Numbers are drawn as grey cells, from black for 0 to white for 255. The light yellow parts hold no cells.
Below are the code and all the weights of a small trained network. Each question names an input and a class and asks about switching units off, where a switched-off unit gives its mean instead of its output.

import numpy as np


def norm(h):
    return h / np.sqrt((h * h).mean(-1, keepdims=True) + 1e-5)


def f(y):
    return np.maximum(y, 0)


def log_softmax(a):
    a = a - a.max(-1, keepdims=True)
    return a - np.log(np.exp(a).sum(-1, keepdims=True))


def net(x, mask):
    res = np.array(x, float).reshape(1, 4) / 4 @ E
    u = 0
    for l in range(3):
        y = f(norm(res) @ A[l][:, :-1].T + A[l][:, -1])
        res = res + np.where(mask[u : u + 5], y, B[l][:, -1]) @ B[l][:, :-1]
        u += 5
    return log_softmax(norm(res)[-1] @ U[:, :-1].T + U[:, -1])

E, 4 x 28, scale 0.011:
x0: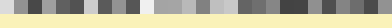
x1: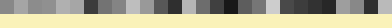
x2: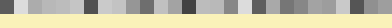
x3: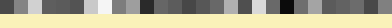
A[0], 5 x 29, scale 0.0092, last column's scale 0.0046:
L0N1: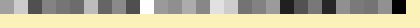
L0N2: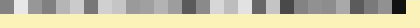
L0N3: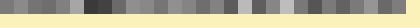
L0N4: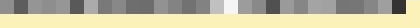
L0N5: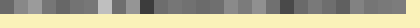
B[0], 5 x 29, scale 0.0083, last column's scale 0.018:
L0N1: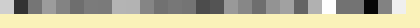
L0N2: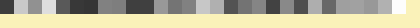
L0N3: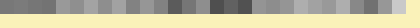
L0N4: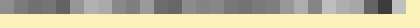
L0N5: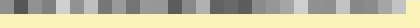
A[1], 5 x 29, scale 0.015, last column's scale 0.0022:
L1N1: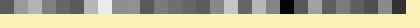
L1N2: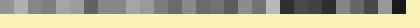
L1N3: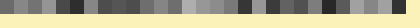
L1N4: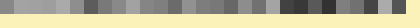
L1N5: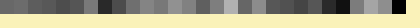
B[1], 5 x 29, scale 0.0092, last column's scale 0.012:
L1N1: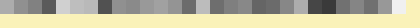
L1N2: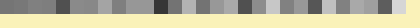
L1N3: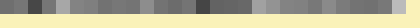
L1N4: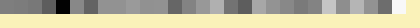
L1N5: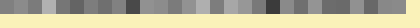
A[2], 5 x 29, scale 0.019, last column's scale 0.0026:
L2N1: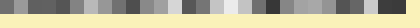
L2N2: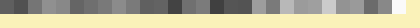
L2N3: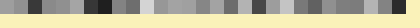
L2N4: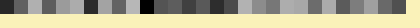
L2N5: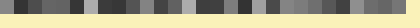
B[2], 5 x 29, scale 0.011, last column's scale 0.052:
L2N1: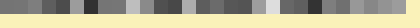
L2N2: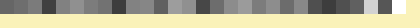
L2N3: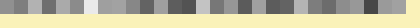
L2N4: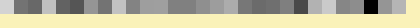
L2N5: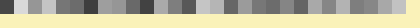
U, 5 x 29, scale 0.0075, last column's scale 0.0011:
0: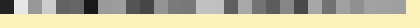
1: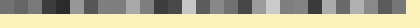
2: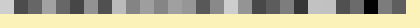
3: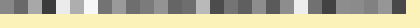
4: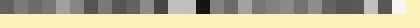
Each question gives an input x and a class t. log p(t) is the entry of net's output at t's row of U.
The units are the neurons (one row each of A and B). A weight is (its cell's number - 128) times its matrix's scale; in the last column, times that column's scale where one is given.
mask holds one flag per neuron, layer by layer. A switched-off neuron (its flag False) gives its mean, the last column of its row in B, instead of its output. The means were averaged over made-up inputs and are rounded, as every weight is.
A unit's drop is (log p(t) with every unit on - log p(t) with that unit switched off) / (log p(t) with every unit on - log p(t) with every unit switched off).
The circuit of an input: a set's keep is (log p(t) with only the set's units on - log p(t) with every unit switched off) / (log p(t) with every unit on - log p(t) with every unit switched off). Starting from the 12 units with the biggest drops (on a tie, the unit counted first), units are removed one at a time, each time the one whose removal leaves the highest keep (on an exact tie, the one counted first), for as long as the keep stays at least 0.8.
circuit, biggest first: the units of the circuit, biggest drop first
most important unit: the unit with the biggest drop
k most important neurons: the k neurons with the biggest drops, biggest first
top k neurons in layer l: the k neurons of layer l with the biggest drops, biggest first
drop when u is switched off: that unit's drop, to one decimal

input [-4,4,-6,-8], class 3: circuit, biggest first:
[L2N3]
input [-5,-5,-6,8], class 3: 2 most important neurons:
[L1N1 L0N2]
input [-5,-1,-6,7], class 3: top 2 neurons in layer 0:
[L0N2 L0N5]
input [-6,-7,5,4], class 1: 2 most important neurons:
[L2N1 L2N5]
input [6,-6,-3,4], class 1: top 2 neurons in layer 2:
[L2N1 L2N4]
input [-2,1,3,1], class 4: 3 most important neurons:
[L1N3 L2N5 L2N2]
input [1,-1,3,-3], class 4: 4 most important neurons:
[L2N5 L1N3 L0N2 L2N2]
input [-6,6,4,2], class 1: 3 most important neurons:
[L1N4 L2N5 L1N2]
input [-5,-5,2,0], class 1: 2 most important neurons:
[L2N1 L0N1]
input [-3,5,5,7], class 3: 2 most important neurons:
[L1N1 L2N5]
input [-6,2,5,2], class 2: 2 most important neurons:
[L2N4 L2N5]
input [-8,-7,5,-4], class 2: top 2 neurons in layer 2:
[L2N4 L2N5]
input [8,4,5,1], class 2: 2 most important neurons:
[L0N1 L2N5]
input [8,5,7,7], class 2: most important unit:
L0N1
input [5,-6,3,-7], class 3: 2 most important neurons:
[L2N3 L2N4]
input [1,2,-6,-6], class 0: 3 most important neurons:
[L2N5 L1N1 L0N5]
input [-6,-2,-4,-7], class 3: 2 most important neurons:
[L2N3 L2N2]
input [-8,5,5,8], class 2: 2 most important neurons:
[L2N4 L2N5]
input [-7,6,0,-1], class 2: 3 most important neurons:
[L2N4 L0N3 L2N1]
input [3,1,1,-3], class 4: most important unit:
L2N4
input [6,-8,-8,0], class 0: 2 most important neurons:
[L2N5 L1N4]
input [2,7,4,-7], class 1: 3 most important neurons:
[L1N4 L1N2 L2N5]
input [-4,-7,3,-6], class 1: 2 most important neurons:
[L2N1 L1N1]
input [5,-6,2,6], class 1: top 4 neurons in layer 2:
[L2N1 L2N4 L2N3 L2N5]
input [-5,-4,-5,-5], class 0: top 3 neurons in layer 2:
[L2N5 L2N4 L2N2]
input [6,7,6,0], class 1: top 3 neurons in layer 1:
[L1N4 L1N2 L1N3]
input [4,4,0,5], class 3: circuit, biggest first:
[L1N1]
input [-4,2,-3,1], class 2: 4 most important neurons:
[L2N4 L0N2 L0N4 L1N4]
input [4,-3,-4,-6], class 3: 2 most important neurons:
[L2N3 L2N4]
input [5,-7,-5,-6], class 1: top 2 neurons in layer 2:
[L2N1 L2N4]
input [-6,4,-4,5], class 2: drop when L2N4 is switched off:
1.3
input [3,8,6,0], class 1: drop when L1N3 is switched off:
0.1
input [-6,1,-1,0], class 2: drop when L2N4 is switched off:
0.9
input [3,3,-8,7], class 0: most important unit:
L2N5
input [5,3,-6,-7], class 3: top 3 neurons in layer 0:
[L0N2 L0N1 L0N3]
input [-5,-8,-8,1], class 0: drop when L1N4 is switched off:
0.2
